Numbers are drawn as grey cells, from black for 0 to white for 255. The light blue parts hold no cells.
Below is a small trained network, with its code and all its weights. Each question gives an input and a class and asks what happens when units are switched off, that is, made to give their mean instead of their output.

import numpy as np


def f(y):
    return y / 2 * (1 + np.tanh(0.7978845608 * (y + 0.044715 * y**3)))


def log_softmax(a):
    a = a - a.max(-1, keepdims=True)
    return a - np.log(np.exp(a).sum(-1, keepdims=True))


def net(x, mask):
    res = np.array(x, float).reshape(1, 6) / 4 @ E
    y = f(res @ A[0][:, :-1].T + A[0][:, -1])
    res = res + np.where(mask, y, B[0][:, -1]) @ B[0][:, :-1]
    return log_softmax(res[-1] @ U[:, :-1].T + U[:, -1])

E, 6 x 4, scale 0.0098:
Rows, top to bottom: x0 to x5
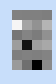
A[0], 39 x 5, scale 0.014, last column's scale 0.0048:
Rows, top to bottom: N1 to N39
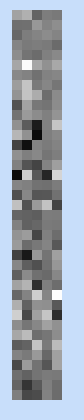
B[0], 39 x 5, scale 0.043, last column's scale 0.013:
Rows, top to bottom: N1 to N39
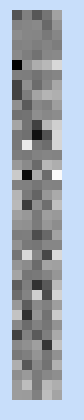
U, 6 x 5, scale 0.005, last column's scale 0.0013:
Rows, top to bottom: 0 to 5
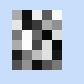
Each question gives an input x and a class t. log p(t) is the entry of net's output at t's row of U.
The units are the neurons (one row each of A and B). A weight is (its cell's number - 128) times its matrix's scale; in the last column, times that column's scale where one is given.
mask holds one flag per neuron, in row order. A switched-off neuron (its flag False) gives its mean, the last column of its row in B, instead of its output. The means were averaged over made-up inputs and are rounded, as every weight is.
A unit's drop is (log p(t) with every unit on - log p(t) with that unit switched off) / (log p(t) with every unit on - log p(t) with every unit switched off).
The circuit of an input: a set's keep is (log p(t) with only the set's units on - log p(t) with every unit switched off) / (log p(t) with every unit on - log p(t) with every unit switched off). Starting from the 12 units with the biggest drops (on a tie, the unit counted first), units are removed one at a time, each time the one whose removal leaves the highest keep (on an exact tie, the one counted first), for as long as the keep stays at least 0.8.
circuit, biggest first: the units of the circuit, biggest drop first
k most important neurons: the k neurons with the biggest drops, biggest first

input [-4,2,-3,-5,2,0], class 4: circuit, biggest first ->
N6
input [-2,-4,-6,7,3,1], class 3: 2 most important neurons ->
N38, N39
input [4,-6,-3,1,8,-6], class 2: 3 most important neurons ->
N25, N14, N31
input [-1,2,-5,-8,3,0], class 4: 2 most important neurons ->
N6, N9
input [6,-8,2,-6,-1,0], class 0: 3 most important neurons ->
N17, N13, N12
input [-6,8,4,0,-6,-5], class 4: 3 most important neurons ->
N6, N17, N9
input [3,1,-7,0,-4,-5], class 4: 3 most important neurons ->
N17, N31, N20
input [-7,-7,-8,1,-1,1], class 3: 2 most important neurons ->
N14, N25
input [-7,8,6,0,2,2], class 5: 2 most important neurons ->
N17, N6
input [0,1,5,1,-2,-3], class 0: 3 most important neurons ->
N14, N25, N13
